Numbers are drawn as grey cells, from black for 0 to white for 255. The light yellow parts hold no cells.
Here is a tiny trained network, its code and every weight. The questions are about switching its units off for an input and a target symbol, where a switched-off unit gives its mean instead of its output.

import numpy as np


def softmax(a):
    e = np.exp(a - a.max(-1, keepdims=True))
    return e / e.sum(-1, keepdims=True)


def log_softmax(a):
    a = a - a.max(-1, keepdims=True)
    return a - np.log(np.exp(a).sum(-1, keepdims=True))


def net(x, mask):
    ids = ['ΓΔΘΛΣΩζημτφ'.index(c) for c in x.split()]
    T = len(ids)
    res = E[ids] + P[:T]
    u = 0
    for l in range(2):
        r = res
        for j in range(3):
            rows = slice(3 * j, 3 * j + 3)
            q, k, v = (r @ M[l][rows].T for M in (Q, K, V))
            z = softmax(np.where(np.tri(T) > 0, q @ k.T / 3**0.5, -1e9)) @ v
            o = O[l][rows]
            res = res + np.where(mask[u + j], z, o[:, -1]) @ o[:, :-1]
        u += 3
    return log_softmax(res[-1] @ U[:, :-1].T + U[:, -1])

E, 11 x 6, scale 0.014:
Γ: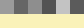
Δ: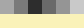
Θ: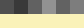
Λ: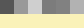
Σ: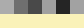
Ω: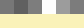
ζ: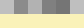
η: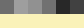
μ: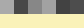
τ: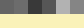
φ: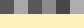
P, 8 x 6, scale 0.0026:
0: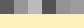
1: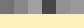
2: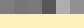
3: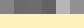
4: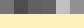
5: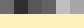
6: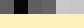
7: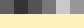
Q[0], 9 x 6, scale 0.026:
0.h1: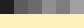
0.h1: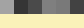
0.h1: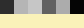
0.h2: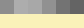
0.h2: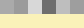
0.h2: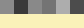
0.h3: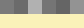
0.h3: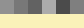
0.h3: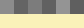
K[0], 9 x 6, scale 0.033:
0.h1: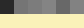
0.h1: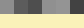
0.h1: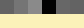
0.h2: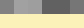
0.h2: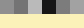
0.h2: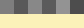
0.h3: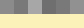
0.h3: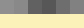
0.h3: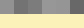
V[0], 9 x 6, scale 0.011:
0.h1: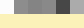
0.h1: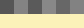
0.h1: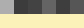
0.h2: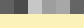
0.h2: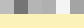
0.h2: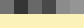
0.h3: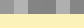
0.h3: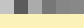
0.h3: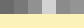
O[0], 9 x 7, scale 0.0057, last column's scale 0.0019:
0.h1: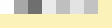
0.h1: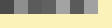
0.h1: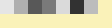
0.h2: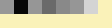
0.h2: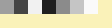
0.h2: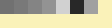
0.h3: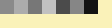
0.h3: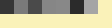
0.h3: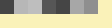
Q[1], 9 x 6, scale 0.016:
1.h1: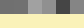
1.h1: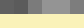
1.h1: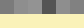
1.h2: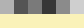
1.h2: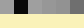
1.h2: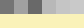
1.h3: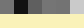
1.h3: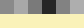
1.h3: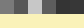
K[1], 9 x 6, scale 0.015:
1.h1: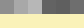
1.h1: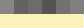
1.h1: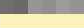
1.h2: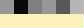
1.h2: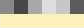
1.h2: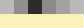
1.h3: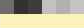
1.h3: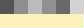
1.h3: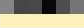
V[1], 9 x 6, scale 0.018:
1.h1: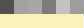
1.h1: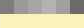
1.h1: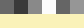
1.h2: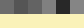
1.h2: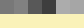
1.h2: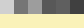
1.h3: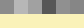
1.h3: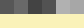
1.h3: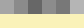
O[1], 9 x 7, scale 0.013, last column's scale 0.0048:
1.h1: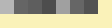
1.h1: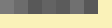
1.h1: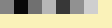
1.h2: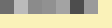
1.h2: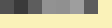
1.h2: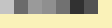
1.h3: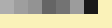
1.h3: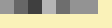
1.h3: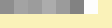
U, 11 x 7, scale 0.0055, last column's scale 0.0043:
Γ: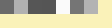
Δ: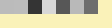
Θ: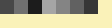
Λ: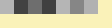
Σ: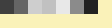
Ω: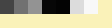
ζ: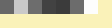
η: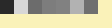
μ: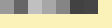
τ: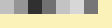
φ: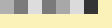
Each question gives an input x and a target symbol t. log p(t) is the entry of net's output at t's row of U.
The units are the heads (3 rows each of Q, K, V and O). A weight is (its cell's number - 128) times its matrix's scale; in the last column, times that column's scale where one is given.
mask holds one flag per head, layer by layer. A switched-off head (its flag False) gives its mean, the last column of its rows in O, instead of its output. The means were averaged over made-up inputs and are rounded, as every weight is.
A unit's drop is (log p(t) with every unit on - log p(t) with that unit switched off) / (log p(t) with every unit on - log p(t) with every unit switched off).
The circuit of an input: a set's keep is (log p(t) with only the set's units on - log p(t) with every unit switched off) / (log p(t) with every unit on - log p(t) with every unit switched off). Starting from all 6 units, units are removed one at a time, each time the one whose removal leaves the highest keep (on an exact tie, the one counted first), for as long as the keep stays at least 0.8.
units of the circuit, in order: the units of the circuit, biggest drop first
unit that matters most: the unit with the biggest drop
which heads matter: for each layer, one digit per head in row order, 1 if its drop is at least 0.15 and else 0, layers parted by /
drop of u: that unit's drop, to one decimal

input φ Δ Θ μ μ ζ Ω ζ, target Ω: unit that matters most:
0.h2
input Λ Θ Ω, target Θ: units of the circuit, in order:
1.h3; 0.h1
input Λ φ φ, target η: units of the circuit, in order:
1.h2; 0.h1
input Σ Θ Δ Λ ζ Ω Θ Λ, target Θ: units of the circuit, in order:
1.h3; 0.h1; 1.h2; 1.h1
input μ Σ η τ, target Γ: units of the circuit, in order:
1.h1; 0.h1
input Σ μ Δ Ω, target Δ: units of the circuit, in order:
1.h3; 0.h1; 0.h3
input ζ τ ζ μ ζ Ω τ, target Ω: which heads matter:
001 / 000
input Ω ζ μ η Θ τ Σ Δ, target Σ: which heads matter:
010 / 110
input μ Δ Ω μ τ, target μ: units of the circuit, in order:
1.h2; 0.h2; 0.h3
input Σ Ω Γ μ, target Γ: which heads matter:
111 / 110
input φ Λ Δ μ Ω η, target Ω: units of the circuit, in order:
1.h3; 0.h2
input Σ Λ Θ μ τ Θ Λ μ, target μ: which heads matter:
100 / 010
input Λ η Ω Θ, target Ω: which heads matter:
010 / 000
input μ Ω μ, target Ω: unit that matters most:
1.h3
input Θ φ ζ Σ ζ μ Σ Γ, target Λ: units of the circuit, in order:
0.h2; 1.h2; 0.h1; 1.h3
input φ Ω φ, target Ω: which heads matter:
010 / 000
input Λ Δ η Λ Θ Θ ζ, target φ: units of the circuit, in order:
0.h1; 1.h3
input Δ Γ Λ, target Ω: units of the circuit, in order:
0.h1; 0.h2
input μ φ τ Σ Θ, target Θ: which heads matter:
010 / 001
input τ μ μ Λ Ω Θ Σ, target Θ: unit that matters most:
1.h3
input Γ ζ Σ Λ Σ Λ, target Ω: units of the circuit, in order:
0.h1; 1.h3
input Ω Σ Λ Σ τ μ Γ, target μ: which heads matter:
011 / 010
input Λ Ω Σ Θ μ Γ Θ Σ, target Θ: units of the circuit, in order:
1.h3; 0.h1
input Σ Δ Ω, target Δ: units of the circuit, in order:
1.h3; 0.h1
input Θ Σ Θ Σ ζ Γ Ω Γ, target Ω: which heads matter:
001 / 001
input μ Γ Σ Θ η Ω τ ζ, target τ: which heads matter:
110 / 101
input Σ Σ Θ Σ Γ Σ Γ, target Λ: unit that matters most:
0.h2
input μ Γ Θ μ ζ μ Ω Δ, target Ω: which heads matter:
010 / 000
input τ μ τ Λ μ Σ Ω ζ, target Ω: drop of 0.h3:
0.0
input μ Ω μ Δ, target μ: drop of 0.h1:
0.1
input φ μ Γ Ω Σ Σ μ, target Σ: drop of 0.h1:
0.4
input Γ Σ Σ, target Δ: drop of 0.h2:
0.3
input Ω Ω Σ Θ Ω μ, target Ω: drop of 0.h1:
0.1
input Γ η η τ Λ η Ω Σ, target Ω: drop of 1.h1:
-0.1
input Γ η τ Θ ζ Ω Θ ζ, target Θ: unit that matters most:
1.h3
